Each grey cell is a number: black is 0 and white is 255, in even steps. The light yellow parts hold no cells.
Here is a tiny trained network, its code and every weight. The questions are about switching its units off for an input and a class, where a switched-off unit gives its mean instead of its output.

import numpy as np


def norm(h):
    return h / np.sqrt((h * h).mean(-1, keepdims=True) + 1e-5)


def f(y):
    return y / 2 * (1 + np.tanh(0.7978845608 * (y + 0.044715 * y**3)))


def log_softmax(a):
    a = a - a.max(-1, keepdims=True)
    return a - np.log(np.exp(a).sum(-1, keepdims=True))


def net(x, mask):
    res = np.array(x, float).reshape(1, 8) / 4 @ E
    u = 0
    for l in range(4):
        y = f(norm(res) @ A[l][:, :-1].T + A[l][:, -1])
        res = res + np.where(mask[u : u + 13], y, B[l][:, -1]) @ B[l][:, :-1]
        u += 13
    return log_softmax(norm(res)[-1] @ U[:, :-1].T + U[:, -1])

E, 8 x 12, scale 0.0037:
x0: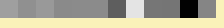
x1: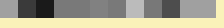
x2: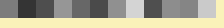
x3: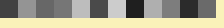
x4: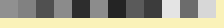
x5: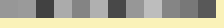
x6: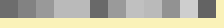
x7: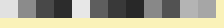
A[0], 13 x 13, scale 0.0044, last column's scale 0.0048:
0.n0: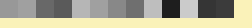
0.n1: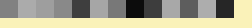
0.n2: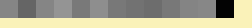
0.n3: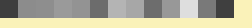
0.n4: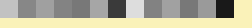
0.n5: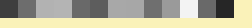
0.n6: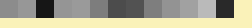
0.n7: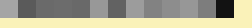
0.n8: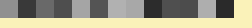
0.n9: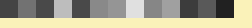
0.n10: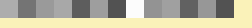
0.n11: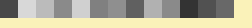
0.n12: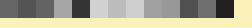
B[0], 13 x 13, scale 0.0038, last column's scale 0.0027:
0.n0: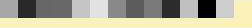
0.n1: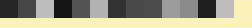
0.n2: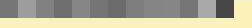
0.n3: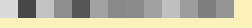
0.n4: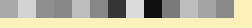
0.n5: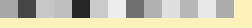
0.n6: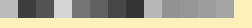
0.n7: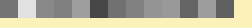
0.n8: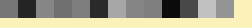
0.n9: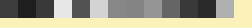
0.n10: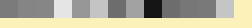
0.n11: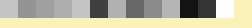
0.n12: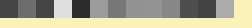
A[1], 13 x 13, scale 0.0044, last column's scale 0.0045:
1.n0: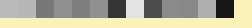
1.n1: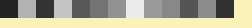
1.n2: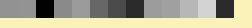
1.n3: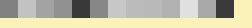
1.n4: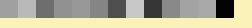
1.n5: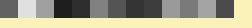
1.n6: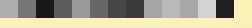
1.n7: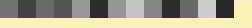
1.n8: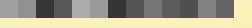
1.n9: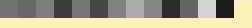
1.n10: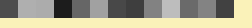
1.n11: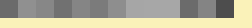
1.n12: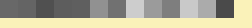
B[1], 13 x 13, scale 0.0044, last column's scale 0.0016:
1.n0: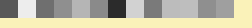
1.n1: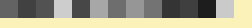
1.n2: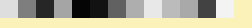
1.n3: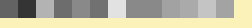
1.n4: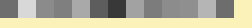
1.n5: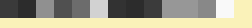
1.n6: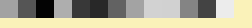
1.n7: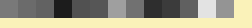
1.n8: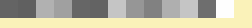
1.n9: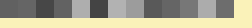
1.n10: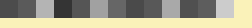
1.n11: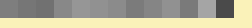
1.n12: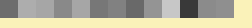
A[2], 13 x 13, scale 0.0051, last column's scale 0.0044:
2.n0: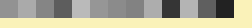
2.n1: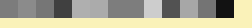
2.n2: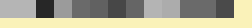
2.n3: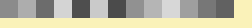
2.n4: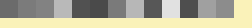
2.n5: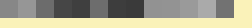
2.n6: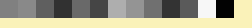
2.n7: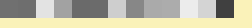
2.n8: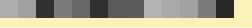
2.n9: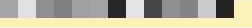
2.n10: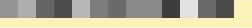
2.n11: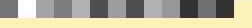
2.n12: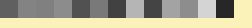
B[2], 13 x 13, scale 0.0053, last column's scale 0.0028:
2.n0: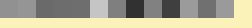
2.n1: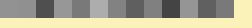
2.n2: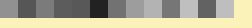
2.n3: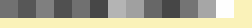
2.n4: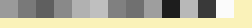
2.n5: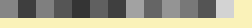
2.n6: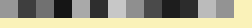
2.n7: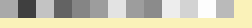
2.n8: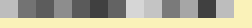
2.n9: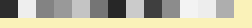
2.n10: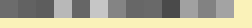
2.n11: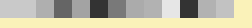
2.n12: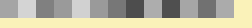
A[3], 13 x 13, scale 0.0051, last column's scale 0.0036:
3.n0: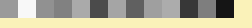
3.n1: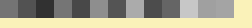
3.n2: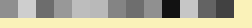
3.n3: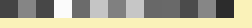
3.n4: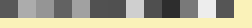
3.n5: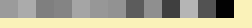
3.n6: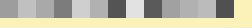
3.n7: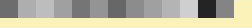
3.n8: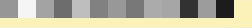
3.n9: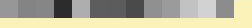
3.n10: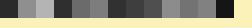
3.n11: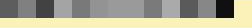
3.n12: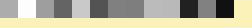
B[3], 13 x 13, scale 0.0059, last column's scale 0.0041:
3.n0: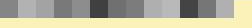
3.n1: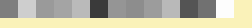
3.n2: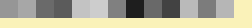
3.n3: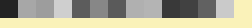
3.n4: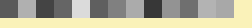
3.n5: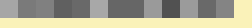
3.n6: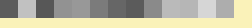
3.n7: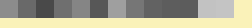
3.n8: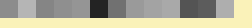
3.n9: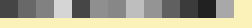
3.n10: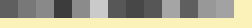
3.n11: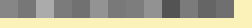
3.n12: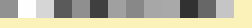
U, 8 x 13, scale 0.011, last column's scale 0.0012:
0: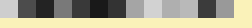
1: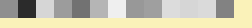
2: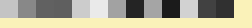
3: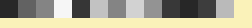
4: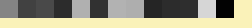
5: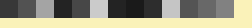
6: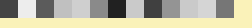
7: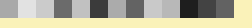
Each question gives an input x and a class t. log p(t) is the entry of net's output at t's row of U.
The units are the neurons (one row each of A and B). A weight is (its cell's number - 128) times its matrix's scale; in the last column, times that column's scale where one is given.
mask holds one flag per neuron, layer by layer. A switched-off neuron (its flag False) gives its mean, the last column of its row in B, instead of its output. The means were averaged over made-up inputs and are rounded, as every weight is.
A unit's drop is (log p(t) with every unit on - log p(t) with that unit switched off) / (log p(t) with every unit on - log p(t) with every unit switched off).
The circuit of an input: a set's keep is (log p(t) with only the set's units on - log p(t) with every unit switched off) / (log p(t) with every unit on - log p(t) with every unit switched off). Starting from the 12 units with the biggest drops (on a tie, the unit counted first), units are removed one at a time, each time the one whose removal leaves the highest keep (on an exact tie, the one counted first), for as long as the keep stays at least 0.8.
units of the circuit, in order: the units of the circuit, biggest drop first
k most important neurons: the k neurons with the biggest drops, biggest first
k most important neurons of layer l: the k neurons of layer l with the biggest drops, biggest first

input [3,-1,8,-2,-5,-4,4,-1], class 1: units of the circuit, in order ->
2.n7
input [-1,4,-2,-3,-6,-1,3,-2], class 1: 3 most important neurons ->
0.n5, 2.n7, 0.n3
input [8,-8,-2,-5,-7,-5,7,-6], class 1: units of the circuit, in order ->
0.n5, 2.n7
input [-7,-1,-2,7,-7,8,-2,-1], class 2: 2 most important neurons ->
0.n0, 2.n0
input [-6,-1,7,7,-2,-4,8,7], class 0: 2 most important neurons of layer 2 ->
2.n8, 2.n4
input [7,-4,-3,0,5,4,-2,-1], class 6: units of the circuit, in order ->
0.n4, 2.n9
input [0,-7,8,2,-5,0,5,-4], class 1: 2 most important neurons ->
0.n5, 2.n7
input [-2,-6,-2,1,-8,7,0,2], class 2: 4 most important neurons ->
0.n0, 2.n0, 3.n2, 2.n10
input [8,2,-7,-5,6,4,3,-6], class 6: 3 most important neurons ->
0.n4, 2.n9, 1.n0
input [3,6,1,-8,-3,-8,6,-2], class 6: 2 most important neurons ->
0.n10, 0.n4
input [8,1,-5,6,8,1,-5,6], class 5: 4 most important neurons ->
0.n1, 1.n5, 1.n10, 3.n10
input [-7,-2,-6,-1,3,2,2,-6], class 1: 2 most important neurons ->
0.n5, 2.n7
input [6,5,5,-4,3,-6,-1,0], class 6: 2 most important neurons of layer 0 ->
0.n10, 0.n4
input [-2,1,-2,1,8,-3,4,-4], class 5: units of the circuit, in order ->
0.n1
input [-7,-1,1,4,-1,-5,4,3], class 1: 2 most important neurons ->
2.n7, 0.n5
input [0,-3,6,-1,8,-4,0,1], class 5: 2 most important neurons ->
0.n1, 1.n5
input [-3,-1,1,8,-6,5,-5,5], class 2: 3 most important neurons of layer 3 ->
3.n2, 3.n1, 3.n5
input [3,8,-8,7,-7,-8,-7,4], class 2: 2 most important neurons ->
0.n0, 2.n0
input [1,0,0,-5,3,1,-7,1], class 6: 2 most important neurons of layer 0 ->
0.n4, 0.n10
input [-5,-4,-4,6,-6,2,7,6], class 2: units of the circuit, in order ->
0.n0
